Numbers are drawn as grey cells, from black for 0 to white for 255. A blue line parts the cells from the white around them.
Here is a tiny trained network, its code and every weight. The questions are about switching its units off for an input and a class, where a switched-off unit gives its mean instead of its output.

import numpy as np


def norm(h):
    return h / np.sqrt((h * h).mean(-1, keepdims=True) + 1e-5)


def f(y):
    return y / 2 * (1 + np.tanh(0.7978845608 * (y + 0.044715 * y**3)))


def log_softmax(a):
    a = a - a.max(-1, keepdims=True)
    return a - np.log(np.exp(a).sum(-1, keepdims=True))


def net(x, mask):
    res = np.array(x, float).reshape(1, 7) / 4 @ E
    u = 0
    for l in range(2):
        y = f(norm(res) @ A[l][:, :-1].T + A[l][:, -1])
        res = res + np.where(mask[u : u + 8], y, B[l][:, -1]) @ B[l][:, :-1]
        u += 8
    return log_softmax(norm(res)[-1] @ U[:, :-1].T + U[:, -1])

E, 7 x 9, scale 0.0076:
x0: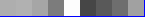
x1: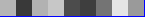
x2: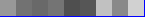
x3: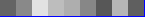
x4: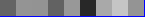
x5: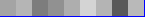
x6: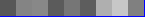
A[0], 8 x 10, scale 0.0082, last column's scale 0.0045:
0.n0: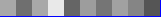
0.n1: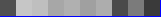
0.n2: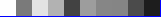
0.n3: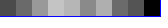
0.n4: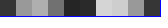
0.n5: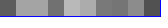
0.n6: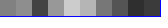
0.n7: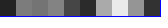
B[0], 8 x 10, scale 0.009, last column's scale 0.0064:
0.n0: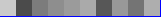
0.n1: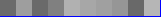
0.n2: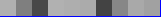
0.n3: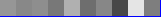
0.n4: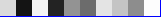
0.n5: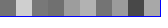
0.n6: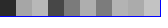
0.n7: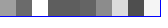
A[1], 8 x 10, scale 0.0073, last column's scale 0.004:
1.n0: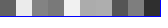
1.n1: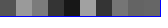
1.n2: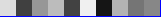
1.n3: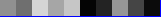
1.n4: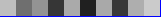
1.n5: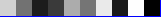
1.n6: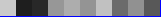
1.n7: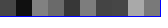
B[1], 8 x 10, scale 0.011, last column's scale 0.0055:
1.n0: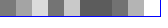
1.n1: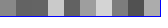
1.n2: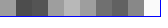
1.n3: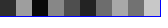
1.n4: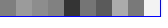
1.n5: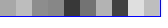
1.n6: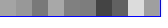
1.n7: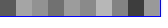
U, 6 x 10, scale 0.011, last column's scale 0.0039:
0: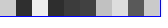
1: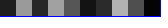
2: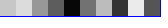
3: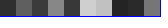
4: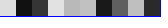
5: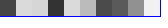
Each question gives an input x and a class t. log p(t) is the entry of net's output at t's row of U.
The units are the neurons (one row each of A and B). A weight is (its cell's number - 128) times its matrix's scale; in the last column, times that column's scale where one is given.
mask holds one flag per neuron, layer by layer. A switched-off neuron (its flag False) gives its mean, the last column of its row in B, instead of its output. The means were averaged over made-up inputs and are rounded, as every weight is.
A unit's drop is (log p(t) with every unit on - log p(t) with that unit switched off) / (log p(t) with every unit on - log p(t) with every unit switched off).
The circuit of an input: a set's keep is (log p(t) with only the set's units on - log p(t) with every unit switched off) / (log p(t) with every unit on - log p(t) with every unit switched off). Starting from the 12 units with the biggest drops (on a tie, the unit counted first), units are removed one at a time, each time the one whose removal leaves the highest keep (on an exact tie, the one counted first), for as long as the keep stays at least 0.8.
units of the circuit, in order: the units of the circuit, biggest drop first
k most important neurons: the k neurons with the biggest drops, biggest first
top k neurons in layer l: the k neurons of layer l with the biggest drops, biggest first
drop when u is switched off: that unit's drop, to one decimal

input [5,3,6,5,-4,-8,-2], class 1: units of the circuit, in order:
1.n3
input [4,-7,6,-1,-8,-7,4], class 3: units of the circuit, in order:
0.n4, 1.n1
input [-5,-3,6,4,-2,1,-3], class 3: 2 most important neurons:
0.n4, 1.n7
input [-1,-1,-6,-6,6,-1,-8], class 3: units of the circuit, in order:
1.n1, 0.n4
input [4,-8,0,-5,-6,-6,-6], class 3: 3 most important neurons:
1.n1, 0.n1, 0.n4
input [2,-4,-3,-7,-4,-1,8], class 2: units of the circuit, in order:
0.n7, 1.n5
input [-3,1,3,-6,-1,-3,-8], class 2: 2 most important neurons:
0.n7, 1.n5
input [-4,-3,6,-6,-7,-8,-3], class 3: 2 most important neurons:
0.n4, 1.n7
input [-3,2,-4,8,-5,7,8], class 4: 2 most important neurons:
0.n0, 1.n2
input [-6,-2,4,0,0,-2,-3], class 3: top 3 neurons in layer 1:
1.n0, 1.n7, 1.n1
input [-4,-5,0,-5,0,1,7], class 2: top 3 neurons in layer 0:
0.n7, 0.n6, 0.n5
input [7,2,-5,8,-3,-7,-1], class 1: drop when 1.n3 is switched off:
0.9
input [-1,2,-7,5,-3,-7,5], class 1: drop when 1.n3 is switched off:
0.5
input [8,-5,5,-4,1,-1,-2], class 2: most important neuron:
1.n5
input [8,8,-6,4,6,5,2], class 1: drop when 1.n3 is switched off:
0.5
